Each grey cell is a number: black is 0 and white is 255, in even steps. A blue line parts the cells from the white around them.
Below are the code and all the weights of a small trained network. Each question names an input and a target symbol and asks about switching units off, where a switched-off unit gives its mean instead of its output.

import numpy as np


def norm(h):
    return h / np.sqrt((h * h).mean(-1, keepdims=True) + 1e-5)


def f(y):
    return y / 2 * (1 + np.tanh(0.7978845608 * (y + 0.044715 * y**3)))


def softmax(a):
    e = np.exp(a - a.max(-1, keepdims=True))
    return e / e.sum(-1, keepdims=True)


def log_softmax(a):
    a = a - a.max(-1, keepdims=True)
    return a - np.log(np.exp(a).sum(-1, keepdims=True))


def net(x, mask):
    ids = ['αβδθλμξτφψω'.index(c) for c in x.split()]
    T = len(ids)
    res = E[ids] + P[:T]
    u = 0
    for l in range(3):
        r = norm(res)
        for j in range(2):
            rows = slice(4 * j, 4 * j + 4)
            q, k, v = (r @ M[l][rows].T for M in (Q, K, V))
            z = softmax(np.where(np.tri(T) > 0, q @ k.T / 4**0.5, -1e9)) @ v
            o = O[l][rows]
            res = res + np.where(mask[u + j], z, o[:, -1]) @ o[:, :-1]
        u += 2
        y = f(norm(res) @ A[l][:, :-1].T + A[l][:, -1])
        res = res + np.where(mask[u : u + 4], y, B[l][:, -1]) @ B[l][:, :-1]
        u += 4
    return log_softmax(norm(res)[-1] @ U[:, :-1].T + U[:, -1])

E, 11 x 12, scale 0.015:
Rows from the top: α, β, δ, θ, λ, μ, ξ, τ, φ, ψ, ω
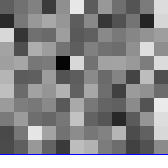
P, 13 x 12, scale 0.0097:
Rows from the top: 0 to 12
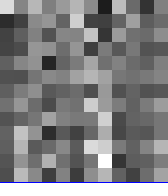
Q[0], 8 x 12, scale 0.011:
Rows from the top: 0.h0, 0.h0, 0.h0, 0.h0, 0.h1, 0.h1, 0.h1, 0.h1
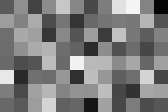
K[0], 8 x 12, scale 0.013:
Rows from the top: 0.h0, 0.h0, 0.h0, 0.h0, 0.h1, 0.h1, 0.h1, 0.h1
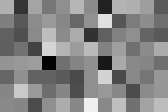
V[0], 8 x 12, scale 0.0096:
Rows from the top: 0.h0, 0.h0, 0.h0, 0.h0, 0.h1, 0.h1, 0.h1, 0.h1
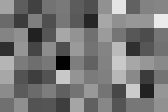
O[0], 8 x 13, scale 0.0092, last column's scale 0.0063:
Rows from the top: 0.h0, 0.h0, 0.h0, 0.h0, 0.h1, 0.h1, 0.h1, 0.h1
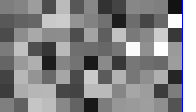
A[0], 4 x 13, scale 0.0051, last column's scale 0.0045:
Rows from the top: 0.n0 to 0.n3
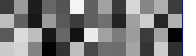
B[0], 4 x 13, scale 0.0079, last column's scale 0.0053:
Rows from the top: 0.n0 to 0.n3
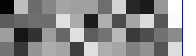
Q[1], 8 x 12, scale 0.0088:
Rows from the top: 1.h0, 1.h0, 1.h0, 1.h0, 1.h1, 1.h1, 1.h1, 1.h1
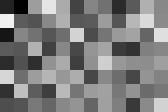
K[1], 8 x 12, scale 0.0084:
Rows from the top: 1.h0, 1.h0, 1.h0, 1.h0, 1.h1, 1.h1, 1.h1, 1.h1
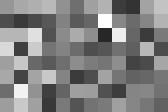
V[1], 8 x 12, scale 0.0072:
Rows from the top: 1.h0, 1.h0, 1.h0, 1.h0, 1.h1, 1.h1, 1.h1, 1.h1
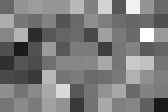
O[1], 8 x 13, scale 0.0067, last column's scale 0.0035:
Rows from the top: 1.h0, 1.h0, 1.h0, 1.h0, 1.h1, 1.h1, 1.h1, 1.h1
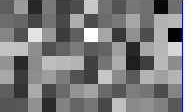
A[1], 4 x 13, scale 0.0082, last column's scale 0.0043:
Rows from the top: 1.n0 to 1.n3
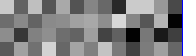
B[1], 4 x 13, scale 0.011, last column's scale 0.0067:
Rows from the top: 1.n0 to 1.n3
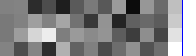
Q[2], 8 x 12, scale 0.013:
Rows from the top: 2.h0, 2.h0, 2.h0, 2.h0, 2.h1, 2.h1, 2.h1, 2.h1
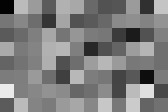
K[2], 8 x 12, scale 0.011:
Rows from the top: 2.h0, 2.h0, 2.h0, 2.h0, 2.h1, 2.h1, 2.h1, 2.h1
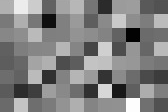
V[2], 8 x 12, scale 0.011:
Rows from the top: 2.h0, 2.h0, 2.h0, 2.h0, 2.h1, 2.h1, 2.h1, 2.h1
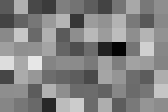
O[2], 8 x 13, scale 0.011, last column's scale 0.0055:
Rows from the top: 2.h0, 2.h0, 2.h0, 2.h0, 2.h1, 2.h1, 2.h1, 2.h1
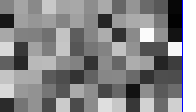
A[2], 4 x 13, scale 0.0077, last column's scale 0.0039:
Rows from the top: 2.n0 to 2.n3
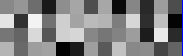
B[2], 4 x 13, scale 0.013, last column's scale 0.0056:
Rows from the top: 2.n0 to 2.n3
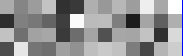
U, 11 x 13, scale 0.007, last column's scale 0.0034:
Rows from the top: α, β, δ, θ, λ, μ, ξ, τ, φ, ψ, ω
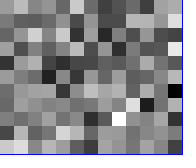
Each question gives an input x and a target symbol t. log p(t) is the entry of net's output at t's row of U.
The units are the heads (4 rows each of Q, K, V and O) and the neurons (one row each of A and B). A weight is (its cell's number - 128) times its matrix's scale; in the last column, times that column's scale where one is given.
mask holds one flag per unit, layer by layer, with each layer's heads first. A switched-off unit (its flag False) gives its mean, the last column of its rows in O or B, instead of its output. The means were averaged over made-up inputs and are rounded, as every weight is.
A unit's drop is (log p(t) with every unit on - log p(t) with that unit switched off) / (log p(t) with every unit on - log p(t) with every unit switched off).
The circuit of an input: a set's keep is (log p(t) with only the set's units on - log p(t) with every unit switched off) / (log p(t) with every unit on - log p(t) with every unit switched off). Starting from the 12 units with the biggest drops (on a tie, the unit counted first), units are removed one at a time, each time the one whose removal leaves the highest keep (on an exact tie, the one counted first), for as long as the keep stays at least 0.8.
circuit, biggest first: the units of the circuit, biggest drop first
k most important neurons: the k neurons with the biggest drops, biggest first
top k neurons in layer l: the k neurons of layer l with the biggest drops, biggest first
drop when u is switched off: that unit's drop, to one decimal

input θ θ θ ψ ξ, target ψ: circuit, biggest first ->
(0.h0; 2.h1; 2.h0)
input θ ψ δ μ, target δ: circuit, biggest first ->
(0.h0; 0.h1)
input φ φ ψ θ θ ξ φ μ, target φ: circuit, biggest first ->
(0.h1; 2.h0)
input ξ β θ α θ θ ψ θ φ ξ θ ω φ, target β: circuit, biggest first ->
(0.h0; 2.h0; 2.h1; 0.h1)
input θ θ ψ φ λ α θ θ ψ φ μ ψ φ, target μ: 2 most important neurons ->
(0.n3; 1.n2)
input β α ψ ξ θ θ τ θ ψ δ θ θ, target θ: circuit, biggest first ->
(0.h1)
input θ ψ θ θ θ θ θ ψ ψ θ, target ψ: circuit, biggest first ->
(0.h0; 2.h1; 2.h0)
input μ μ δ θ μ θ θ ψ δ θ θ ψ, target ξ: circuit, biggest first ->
(2.n1; 2.n2; 0.h0; 1.h0)
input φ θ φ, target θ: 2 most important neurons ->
(0.n0; 0.n1)
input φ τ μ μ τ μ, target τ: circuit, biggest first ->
(0.h1; 2.h1; 2.n3)
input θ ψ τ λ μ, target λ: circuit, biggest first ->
(0.h1; 2.h0; 0.n0)
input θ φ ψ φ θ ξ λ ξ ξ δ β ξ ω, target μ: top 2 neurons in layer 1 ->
(1.n2; 1.n3)
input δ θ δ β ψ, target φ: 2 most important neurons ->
(0.n2; 2.n2)
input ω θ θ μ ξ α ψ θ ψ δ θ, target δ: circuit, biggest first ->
(0.h0)
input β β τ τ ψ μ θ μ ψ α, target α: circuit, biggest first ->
(0.h1; 2.h1)
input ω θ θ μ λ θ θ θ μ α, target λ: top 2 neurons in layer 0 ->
(0.n2; 0.n3)
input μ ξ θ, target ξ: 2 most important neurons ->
(2.n3; 1.n2)
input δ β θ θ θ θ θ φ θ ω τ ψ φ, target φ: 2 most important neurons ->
(0.n0; 2.n2)
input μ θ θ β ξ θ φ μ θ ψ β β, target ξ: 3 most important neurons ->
(2.n1; 2.n2; 1.n0)
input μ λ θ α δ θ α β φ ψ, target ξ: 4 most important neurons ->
(2.n1; 1.n0; 2.n2; 2.n0)
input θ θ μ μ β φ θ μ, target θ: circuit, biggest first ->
(0.h1)
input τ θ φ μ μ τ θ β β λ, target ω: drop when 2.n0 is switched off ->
0.2
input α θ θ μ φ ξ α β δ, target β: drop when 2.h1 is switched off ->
0.1
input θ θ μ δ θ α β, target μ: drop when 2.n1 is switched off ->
0.0
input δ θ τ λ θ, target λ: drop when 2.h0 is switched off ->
0.2
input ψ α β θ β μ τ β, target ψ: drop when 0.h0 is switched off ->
0.2
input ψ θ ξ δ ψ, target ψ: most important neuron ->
(0.n3)
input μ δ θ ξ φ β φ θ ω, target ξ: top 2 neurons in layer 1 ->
(1.n0; 1.n1)
